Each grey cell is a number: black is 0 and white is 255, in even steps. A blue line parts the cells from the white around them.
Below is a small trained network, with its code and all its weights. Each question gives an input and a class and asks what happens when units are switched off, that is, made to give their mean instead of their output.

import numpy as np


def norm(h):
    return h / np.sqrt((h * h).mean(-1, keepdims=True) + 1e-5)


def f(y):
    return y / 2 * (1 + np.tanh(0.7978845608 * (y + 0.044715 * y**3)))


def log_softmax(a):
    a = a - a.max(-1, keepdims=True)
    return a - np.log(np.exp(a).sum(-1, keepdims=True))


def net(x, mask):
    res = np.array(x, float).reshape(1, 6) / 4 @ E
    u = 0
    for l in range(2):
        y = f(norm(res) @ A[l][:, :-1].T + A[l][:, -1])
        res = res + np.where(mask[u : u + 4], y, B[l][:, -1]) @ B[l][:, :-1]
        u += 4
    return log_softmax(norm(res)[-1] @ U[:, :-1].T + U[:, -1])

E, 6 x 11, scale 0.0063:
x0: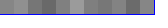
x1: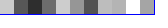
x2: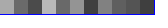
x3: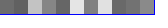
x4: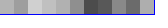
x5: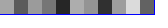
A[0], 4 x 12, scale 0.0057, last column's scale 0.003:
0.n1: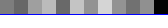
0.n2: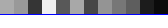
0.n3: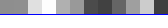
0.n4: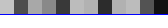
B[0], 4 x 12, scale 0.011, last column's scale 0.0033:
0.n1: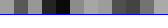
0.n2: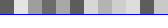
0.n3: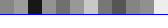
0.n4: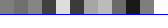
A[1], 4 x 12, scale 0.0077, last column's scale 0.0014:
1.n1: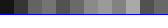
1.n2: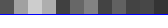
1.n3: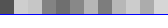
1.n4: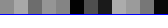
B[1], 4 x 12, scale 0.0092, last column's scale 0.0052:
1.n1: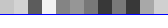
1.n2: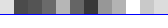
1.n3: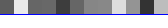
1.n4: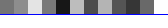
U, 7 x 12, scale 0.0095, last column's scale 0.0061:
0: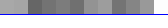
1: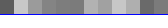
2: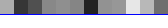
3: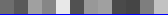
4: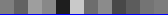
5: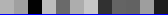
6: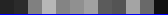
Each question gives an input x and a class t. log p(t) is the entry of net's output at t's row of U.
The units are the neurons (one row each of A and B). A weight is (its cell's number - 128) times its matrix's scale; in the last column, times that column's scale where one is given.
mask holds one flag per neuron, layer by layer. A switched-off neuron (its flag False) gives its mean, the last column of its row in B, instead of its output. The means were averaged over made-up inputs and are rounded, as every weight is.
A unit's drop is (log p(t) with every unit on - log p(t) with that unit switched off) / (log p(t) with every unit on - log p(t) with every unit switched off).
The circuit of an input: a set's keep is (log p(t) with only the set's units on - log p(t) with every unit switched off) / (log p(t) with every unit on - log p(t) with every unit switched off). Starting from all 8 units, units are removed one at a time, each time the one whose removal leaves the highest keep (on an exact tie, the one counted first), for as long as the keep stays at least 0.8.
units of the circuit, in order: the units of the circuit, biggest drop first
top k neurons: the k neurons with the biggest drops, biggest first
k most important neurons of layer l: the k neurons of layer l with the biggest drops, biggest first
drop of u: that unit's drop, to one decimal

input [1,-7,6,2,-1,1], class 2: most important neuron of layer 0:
(0.n3)
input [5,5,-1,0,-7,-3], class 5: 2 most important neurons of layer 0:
(0.n4, 0.n2)
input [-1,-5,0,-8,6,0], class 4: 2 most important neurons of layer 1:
(1.n4, 1.n1)
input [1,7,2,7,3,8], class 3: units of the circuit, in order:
(0.n4, 1.n2)
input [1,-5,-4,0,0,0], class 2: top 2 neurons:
(1.n2, 0.n2)
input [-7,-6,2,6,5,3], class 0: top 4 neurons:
(0.n3, 1.n2, 0.n1, 1.n4)
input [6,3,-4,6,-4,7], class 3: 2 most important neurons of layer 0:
(0.n4, 0.n2)
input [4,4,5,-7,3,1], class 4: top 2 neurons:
(1.n4, 1.n2)
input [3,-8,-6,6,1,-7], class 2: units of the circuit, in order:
(1.n2, 0.n4, 0.n2, 1.n4)
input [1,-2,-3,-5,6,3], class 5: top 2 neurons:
(0.n3, 0.n2)
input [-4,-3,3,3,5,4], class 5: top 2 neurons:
(0.n3, 1.n4)
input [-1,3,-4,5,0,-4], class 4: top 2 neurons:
(0.n1, 0.n2)
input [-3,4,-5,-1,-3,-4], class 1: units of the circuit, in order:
(0.n4, 1.n3)
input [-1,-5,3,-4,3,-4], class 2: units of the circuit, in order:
(1.n2)
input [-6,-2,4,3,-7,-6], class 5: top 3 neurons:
(1.n1, 0.n4, 1.n4)
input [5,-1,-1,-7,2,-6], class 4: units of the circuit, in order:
(1.n4, 0.n4)
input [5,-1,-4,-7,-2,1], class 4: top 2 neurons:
(1.n4, 0.n2)
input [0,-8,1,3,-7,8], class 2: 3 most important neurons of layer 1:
(1.n2, 1.n4, 1.n3)
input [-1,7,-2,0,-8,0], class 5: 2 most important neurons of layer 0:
(0.n2, 0.n4)
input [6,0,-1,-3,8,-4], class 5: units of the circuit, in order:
(0.n3)
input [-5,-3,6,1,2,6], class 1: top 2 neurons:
(0.n2, 1.n3)
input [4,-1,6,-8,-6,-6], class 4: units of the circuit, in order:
(1.n4, 0.n4, 0.n3)
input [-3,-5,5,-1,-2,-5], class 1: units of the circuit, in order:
(0.n2, 0.n4)
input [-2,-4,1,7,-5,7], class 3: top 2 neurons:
(0.n4, 1.n4)
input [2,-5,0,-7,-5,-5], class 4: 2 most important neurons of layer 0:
(0.n4, 0.n1)
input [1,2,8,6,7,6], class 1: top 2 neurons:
(0.n2, 1.n1)
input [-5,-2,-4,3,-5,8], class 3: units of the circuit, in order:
(0.n4)
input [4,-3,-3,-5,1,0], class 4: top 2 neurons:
(1.n4, 0.n2)
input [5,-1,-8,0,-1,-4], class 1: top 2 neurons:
(1.n3, 0.n4)
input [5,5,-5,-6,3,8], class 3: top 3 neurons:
(0.n4, 0.n2, 1.n2)
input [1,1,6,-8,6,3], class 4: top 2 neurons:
(1.n4, 1.n2)
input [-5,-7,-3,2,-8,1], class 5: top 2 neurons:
(1.n1, 0.n2)
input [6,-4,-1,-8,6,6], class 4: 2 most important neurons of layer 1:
(1.n4, 1.n1)
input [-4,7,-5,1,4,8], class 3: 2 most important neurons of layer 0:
(0.n4, 0.n2)
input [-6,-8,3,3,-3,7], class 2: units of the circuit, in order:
(1.n2)
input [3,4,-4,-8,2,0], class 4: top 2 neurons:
(1.n4, 0.n2)
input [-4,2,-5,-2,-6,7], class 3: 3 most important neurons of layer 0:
(0.n4, 0.n2, 0.n3)
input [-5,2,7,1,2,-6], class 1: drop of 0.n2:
1.1
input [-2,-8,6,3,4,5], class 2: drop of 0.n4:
0.0
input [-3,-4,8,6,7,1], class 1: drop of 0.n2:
1.4
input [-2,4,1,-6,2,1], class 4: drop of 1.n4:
1.0
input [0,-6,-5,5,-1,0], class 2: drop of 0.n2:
0.3
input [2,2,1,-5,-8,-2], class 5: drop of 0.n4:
0.1
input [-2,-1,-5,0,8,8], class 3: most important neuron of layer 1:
(1.n1)
